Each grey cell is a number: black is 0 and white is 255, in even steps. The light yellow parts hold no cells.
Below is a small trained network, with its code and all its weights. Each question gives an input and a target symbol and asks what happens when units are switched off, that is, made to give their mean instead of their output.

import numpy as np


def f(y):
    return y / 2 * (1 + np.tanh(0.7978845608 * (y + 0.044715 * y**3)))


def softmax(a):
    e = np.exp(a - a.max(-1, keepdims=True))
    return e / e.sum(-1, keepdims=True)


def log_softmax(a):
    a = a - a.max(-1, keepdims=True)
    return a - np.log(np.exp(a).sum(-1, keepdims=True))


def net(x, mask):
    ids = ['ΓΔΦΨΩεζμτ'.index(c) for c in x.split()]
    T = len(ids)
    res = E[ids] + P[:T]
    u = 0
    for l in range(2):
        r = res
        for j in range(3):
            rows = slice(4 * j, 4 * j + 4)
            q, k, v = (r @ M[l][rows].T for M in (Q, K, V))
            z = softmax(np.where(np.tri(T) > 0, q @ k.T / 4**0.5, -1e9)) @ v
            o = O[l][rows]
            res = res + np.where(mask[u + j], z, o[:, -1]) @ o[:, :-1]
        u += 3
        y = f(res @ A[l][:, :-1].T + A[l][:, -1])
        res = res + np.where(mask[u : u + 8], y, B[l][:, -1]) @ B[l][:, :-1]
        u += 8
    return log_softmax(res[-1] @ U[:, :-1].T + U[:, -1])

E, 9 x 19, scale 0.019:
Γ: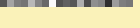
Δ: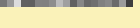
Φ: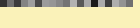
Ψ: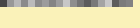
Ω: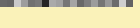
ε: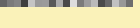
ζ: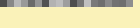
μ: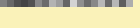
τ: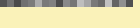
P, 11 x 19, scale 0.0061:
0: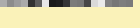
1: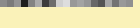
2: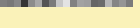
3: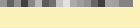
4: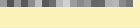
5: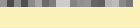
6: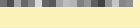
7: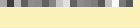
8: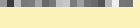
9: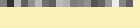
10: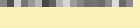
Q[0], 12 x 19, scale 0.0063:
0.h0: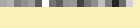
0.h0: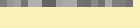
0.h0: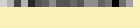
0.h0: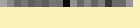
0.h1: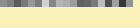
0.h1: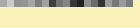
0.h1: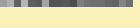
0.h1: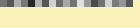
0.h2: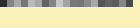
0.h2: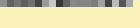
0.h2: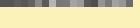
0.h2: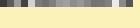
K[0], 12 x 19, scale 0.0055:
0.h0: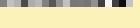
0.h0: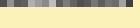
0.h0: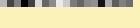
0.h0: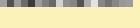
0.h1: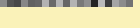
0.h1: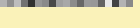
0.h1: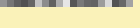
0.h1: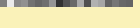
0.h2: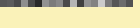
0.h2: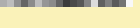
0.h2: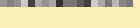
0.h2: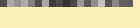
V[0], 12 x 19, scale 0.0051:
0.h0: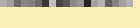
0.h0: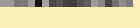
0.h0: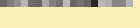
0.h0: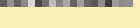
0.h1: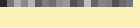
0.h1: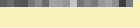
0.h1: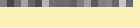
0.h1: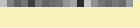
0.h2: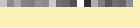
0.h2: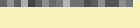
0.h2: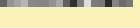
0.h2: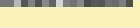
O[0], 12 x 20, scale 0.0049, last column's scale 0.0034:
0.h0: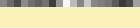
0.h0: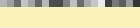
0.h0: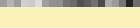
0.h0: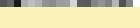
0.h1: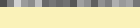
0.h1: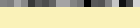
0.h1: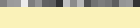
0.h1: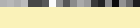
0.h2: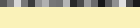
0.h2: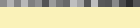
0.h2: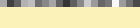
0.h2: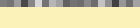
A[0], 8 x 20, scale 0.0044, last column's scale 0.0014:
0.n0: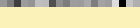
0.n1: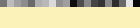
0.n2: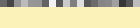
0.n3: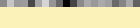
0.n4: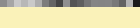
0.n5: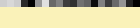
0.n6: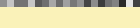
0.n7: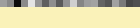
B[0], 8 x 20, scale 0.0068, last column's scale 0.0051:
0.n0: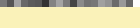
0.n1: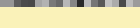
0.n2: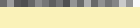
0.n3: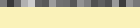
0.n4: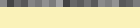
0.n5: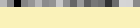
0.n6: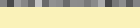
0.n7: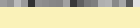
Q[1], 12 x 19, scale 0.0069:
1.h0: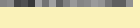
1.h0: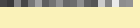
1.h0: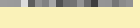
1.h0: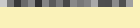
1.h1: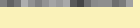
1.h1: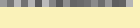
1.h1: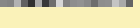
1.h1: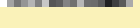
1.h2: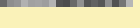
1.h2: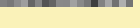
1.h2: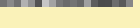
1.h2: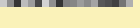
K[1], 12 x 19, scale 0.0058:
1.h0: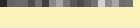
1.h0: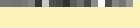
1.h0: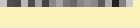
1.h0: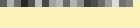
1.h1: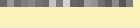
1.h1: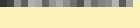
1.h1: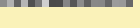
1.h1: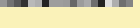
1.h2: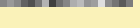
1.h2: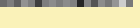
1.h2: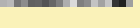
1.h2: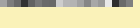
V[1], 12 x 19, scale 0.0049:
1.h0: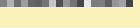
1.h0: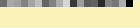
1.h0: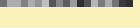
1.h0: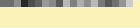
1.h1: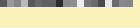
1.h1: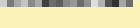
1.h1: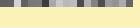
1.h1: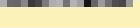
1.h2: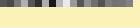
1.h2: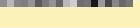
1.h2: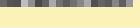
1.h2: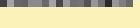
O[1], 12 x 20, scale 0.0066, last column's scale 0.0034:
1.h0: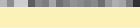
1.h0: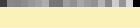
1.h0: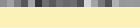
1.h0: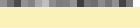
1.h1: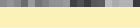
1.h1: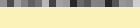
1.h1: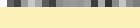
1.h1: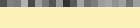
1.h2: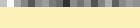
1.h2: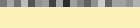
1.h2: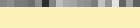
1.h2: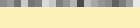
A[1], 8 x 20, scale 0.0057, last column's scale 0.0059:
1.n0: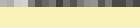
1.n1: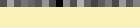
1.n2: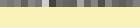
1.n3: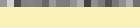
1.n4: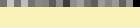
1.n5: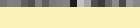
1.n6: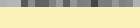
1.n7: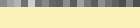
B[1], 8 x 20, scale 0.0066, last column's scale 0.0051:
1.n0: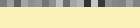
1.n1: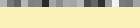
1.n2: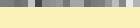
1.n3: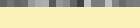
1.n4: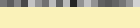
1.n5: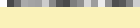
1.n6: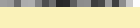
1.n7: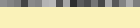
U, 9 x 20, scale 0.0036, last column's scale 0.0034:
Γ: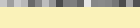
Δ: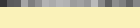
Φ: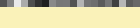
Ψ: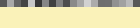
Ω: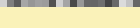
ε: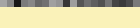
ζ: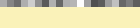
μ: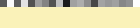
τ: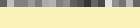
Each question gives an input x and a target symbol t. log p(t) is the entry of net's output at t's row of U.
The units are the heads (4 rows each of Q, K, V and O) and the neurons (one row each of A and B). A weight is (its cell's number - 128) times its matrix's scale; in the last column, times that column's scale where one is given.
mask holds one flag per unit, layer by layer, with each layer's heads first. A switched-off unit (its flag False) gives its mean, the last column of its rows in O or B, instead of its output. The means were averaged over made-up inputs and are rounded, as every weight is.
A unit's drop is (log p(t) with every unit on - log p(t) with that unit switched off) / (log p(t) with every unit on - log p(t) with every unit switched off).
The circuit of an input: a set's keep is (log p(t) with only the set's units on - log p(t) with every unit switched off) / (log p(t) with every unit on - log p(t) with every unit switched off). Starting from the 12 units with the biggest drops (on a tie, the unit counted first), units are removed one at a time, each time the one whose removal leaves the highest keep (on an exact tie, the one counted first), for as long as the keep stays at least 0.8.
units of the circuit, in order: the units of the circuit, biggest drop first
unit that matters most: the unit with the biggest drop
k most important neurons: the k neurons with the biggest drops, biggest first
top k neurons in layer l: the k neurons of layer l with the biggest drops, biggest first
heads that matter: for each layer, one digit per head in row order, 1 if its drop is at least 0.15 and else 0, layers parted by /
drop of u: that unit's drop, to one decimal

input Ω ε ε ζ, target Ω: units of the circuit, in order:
(1.h1)
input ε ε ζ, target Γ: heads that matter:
000 / 000
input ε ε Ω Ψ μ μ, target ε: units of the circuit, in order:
(1.h0, 0.h0, 0.h1)
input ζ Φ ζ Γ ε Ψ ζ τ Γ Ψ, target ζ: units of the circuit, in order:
(1.h1, 0.h2)
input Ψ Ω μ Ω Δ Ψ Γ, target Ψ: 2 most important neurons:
(0.n2, 0.n4)
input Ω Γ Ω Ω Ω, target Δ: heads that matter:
000 / 001
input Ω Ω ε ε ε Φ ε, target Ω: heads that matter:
100 / 010
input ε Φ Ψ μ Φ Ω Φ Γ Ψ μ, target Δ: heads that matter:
000 / 001
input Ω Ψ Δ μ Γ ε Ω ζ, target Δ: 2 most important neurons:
(1.n6, 0.n7)
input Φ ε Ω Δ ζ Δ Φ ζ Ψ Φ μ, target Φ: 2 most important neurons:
(0.n0, 0.n7)
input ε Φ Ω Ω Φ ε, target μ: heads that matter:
010 / 001
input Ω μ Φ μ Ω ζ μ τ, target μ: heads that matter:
000 / 001
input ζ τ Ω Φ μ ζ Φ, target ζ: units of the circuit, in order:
(1.h1, 0.h2, 1.h0)
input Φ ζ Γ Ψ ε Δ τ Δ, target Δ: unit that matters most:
1.h2
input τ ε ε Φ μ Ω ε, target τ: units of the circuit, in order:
(1.h1, 0.h0)
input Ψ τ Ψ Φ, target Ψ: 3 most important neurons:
(1.n4, 0.n4, 0.n2)
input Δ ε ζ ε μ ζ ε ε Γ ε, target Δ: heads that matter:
000 / 000
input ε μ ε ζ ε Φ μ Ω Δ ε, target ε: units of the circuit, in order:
(1.h0, 0.h0)
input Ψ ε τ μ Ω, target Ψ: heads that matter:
000 / 100
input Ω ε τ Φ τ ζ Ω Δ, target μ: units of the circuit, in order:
(1.h2)
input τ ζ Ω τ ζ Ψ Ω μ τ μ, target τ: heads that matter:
001 / 010
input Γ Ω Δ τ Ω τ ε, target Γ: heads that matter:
101 / 101
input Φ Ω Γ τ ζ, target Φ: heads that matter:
101 / 110
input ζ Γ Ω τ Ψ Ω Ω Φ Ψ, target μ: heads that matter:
000 / 001
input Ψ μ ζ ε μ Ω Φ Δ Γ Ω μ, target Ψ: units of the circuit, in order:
(1.h0, 0.h0, 0.n4)
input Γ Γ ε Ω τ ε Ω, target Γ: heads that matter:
101 / 101
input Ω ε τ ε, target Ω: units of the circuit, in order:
(1.h1)
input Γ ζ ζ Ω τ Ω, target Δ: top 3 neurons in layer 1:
(1.n6, 1.n5, 1.n0)
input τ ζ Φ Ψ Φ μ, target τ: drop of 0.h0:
0.2
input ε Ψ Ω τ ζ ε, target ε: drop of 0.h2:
0.3
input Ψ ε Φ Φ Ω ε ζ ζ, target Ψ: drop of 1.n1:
0.0
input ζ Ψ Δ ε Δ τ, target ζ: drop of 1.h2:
0.2
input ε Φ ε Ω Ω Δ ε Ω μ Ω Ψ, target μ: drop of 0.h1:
0.1
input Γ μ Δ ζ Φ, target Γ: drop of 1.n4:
0.2
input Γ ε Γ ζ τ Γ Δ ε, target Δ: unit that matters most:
1.n6
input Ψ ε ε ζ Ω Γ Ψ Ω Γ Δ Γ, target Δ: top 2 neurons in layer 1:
(1.n6, 1.n2)
